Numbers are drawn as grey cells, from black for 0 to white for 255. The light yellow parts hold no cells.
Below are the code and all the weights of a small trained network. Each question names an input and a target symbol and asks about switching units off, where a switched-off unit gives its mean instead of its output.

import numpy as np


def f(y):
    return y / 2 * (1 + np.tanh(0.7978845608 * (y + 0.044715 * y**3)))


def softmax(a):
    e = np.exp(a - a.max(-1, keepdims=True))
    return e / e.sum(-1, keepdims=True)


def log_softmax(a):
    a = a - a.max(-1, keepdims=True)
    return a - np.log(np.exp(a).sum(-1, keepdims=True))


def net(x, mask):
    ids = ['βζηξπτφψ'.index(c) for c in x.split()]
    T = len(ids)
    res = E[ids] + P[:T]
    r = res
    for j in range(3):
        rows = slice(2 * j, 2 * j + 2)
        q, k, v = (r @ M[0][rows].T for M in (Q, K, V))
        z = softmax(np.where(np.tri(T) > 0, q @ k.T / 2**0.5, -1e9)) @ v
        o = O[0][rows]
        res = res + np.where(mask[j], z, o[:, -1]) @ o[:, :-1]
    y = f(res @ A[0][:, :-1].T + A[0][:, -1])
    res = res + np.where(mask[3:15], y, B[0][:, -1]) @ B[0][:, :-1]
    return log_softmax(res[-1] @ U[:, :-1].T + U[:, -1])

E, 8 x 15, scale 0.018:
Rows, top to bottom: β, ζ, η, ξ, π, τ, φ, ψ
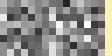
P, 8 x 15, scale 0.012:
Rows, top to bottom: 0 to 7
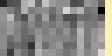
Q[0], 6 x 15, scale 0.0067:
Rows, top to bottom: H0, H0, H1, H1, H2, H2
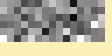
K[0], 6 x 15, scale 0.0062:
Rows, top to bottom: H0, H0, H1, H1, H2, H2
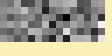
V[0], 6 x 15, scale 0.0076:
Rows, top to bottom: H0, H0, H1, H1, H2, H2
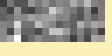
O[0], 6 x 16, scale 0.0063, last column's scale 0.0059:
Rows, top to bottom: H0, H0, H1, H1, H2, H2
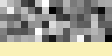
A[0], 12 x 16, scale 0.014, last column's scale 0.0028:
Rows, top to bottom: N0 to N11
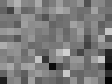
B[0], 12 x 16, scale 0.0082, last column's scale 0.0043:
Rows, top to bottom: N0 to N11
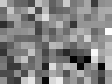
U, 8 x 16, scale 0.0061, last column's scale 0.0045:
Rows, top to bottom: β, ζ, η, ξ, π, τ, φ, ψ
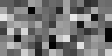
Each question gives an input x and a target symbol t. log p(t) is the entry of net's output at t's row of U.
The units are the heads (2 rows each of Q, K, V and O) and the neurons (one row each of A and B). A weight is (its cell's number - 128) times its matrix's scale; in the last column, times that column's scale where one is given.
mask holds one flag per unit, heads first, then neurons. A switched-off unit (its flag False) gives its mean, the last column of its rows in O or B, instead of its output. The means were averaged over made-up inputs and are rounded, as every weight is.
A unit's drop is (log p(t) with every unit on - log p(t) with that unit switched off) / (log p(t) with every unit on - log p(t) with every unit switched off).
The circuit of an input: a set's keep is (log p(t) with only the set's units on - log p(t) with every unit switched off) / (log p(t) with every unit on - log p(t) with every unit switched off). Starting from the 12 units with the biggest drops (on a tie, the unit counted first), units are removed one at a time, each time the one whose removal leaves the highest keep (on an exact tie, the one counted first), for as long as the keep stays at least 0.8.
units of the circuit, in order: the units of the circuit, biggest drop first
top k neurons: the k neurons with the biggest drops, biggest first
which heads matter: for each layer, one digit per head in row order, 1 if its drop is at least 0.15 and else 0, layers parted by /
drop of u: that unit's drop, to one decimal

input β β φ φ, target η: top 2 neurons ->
(N0; N8)
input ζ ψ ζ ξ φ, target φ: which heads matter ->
001
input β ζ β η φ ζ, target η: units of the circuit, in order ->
(N8)
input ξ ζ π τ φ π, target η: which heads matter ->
011
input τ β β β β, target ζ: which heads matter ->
110
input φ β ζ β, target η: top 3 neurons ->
(N8; N4; N7)
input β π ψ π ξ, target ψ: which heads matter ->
100
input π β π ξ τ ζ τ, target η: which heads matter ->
100
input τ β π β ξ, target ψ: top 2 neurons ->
(N7; N0)
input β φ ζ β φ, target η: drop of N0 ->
0.3
